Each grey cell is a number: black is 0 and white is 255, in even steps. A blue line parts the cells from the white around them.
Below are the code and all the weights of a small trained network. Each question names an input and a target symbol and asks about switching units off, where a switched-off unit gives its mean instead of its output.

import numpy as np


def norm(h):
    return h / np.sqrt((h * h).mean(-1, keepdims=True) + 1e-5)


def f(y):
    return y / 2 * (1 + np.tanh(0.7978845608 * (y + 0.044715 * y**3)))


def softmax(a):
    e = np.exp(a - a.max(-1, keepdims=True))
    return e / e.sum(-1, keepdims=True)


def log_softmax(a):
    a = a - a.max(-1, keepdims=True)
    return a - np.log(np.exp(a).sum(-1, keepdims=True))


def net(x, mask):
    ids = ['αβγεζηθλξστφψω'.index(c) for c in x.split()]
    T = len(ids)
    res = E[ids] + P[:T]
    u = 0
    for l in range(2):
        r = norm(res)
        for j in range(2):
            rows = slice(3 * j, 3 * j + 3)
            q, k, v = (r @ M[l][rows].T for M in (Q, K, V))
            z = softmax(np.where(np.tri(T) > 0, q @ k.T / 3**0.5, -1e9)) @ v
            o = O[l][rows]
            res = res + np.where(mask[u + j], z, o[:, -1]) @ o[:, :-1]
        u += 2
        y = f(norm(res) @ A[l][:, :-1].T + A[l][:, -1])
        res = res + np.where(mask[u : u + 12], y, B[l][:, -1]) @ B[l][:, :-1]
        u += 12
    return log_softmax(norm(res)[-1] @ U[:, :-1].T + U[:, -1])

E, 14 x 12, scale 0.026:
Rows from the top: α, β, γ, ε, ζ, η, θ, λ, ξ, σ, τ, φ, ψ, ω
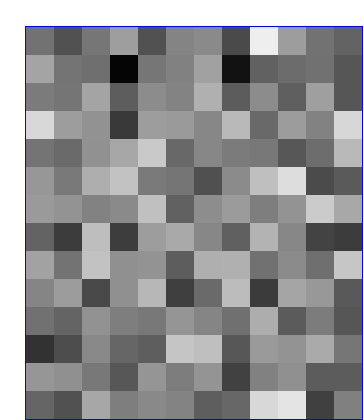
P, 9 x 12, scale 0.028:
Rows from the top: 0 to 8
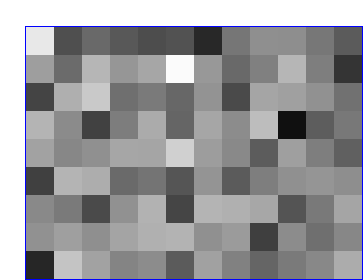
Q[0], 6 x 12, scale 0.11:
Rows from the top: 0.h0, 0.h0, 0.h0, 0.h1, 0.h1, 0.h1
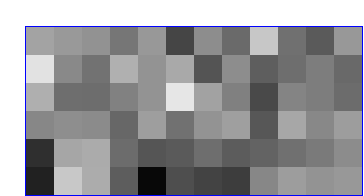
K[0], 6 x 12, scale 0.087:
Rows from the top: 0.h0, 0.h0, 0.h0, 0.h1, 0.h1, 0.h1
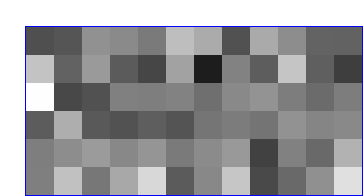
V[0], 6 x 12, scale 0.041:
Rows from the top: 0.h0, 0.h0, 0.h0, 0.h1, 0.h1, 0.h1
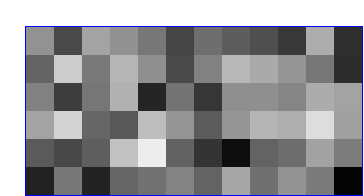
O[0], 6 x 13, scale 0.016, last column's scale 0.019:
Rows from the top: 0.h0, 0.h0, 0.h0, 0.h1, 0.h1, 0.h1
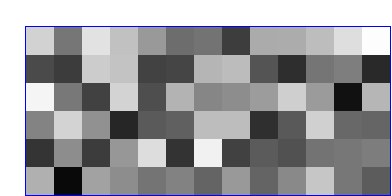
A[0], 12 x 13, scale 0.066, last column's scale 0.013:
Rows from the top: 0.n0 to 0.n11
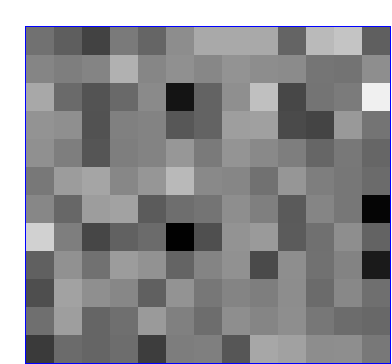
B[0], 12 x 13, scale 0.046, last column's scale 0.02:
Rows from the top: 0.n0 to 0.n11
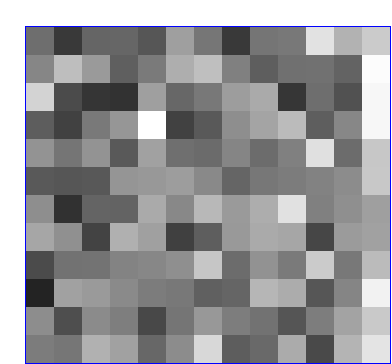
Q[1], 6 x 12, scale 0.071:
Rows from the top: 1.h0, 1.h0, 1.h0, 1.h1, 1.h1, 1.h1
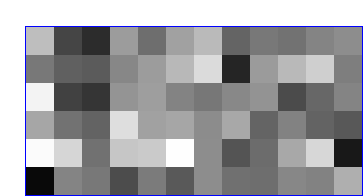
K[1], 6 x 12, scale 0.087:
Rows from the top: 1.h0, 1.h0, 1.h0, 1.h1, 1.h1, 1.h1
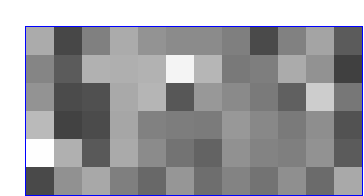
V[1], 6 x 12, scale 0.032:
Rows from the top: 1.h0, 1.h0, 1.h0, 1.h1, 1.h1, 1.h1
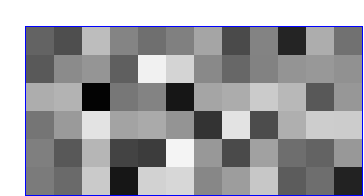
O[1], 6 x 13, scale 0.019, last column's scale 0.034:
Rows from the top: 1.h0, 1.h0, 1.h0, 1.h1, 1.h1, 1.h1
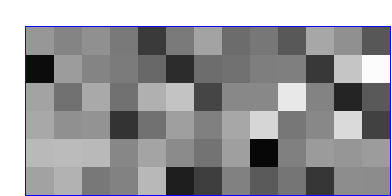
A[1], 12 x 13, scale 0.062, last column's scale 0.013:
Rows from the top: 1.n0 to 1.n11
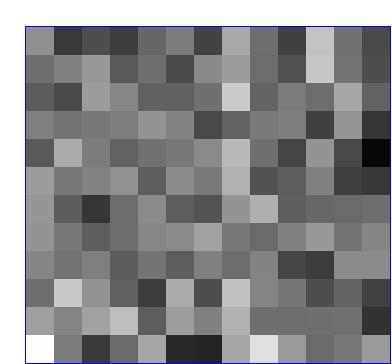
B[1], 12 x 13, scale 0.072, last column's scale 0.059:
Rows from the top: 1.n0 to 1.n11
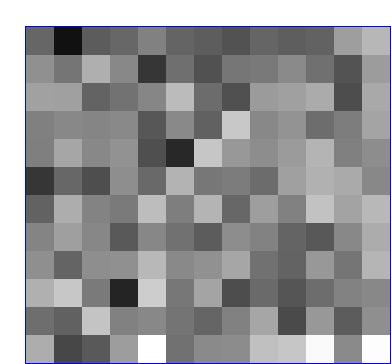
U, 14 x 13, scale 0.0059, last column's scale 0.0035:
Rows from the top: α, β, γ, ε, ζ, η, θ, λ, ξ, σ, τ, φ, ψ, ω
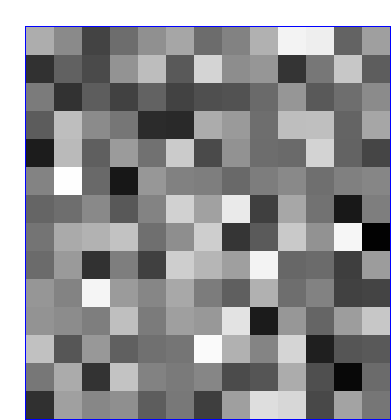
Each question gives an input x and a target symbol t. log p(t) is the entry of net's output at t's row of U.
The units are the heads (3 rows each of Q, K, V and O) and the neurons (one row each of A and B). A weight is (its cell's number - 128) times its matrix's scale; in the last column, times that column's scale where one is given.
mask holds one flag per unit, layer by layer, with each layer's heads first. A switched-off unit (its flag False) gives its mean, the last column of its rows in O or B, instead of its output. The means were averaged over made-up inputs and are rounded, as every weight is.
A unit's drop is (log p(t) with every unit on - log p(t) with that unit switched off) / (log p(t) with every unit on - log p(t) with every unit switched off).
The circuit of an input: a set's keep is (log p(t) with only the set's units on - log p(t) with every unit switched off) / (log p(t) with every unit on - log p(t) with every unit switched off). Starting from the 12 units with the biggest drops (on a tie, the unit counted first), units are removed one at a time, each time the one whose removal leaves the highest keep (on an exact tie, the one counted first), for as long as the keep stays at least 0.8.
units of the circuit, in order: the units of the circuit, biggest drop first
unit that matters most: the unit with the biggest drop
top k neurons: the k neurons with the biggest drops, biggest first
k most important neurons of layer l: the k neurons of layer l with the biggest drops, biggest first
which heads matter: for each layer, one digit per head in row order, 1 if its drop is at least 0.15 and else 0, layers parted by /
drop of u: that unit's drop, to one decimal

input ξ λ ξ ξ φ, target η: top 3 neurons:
(0.n3; 0.n1; 0.n2)
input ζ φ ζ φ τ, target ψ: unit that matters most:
0.n2
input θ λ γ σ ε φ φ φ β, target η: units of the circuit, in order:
(0.h1; 1.n11)
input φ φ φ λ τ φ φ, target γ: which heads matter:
11 / 00
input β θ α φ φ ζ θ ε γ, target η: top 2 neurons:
(1.n9; 1.n11)
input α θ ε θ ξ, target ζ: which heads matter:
10 / 00
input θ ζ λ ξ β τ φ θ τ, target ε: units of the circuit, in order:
(0.h1; 1.n4; 1.n11)
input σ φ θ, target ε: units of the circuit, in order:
(0.h1; 1.n4; 1.n11)
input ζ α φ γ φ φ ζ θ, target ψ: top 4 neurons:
(0.n2; 1.n11; 0.n3; 1.n6)
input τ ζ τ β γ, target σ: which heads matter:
10 / 00
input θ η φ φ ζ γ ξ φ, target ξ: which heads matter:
11 / 01
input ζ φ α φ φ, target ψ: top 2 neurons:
(1.n11; 1.n6)
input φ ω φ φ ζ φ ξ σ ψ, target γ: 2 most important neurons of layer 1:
(1.n0; 1.n1)
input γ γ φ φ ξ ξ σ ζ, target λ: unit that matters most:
0.h0
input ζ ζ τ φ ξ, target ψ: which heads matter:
11 / 01
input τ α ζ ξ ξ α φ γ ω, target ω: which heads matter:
01 / 00
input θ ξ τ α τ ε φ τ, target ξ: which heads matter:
11 / 01
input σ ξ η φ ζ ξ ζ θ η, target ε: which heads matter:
01 / 00
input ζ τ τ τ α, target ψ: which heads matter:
11 / 01
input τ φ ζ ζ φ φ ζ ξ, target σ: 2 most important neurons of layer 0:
(0.n3; 0.n2)
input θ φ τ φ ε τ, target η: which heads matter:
01 / 00
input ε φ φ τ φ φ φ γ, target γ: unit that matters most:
0.h0
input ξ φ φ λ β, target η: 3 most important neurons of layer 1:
(1.n11; 1.n0; 1.n7)
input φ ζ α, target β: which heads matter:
01 / 00
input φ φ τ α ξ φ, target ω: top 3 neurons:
(1.n11; 0.n9; 0.n3)
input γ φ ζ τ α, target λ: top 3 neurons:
(0.n2; 0.n3; 1.n11)
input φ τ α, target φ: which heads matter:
10 / 00
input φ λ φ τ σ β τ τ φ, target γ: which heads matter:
01 / 00
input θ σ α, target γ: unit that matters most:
0.h1
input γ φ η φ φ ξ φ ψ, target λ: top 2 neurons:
(0.n2; 0.n3)
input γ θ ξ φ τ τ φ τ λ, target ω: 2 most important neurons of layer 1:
(1.n11; 1.n3)
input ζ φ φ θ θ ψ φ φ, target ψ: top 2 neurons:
(0.n2; 1.n11)
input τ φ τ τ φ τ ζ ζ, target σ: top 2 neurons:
(0.n3; 0.n2)
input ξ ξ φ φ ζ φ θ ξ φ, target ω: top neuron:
(0.n3)
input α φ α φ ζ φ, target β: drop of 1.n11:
0.2
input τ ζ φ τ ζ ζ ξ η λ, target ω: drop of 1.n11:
0.2
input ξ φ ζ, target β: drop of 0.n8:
0.3
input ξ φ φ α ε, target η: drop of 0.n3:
1.1
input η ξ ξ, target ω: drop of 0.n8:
0.0
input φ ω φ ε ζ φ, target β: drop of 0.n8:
0.1
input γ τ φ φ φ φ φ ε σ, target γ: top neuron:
(1.n0)
